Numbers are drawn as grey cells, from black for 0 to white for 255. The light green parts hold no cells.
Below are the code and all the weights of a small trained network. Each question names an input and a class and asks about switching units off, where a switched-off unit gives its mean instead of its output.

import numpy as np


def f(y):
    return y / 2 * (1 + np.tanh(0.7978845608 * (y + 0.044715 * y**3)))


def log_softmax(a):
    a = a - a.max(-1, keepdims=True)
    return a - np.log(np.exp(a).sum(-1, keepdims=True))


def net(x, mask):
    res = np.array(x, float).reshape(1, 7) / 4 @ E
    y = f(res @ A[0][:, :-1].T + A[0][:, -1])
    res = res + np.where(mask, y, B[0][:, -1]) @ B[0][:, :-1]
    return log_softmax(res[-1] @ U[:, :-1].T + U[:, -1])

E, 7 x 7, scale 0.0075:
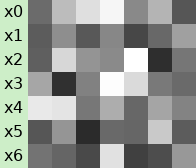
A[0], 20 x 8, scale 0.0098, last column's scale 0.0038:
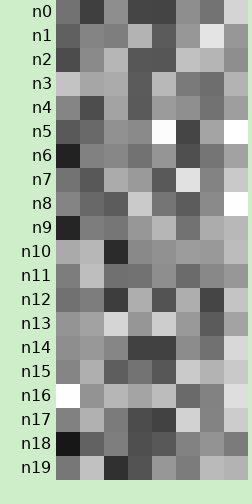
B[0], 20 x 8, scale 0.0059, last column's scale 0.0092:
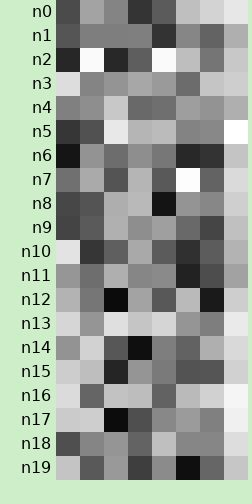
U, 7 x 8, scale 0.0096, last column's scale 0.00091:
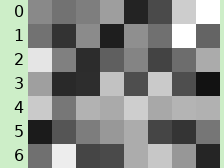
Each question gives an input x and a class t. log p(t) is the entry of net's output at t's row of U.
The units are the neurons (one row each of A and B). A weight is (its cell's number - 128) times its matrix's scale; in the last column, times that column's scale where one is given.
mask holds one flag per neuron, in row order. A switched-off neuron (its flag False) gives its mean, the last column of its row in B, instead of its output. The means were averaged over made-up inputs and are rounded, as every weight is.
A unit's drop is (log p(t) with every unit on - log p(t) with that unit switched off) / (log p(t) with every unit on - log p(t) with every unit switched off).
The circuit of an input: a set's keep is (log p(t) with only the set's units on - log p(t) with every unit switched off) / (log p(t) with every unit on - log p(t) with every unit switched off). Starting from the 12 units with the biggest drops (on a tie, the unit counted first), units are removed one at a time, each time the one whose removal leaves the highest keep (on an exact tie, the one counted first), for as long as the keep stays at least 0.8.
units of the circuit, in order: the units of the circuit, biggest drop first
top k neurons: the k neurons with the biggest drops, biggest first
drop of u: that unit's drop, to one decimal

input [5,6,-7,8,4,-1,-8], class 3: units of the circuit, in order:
[n7]
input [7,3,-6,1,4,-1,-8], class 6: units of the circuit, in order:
[n2 n17]
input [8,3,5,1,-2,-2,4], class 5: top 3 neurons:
[n6 n9 n3]
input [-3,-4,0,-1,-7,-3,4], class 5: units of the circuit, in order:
[n6 n16]
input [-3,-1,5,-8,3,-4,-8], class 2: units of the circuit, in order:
[n19 n11]
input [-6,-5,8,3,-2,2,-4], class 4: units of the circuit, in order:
[n3 n13]
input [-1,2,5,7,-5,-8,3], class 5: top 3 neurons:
[n6 n9 n5]
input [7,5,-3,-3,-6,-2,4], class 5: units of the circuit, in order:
[n16 n6]
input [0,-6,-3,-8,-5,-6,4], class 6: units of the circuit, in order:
[n2 n19]
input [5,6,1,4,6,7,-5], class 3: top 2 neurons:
[n12 n14]
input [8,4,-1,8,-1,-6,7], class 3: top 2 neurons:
[n8 n1]
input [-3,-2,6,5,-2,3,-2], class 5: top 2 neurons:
[n6 n9]
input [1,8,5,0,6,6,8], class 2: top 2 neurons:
[n19 n7]
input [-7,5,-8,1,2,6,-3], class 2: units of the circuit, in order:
[n15]
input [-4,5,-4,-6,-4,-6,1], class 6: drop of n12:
-0.1
